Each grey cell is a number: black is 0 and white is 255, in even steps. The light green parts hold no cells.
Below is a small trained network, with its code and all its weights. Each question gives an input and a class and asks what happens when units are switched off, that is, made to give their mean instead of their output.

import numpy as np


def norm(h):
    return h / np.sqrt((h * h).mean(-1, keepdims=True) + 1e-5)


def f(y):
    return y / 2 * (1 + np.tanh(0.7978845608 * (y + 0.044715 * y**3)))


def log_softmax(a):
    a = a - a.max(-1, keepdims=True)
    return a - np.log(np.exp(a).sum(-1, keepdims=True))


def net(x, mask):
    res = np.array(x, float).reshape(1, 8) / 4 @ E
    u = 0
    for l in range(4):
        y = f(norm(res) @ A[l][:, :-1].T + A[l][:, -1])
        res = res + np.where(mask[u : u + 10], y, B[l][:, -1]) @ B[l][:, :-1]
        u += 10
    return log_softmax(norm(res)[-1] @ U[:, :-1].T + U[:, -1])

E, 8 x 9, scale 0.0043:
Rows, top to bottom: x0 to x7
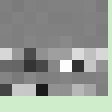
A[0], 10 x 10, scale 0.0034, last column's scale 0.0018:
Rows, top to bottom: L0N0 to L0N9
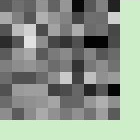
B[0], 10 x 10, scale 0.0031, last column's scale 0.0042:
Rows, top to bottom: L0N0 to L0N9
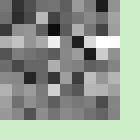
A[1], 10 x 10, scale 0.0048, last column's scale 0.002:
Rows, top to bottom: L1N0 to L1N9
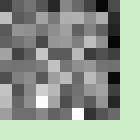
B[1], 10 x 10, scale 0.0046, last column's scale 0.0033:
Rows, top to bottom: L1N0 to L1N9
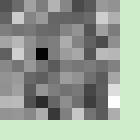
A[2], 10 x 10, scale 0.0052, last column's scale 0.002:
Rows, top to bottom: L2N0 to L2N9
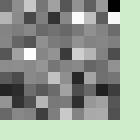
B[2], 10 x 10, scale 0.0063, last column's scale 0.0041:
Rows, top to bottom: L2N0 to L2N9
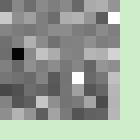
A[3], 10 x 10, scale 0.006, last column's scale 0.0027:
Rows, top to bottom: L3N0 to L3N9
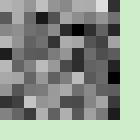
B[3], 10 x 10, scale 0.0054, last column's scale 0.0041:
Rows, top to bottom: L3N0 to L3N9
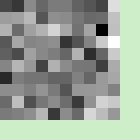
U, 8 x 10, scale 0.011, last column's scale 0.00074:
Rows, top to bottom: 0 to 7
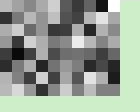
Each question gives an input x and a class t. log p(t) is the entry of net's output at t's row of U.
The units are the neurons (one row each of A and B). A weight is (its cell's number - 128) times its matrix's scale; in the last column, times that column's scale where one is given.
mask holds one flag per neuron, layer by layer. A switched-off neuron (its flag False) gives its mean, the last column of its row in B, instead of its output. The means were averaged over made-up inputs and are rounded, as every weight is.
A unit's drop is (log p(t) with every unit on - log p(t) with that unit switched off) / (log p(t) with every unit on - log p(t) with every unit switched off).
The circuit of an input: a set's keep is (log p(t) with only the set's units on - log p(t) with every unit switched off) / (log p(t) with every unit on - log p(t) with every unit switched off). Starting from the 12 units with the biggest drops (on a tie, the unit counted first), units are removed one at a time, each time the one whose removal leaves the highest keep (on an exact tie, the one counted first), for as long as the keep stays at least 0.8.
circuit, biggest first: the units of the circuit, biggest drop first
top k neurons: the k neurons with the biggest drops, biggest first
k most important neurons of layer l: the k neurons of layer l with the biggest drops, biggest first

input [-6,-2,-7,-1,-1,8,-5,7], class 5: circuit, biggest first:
(L0N3, L3N4)
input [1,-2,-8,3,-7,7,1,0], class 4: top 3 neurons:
(L1N4, L2N8, L1N8)
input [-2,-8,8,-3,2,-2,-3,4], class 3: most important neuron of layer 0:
(L0N3)
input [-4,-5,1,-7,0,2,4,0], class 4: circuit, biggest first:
(L0N3, L1N4)
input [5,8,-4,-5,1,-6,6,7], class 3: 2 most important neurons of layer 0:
(L0N2, L0N3)
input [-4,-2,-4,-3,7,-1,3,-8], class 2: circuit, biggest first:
(L0N3, L1N4, L2N4)
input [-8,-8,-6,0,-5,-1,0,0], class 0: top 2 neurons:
(L0N3, L2N4)
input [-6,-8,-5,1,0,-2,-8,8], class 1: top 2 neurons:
(L2N4, L3N8)
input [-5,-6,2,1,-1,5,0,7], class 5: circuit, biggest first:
(L0N3, L3N4)
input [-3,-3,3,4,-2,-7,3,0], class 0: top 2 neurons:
(L1N8, L0N3)
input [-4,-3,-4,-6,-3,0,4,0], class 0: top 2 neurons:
(L0N3, L2N4)
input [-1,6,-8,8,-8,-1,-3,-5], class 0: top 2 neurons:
(L0N3, L3N5)
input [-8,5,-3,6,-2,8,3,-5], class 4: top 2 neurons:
(L0N3, L2N7)
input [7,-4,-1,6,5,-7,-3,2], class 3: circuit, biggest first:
(L2N4)
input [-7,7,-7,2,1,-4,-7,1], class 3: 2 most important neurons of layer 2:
(L2N4, L2N1)
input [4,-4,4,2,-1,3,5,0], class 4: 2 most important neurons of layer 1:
(L1N4, L1N8)
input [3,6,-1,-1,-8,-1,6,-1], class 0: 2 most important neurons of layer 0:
(L0N3, L0N7)
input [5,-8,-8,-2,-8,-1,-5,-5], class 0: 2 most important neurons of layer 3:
(L3N5, L3N2)
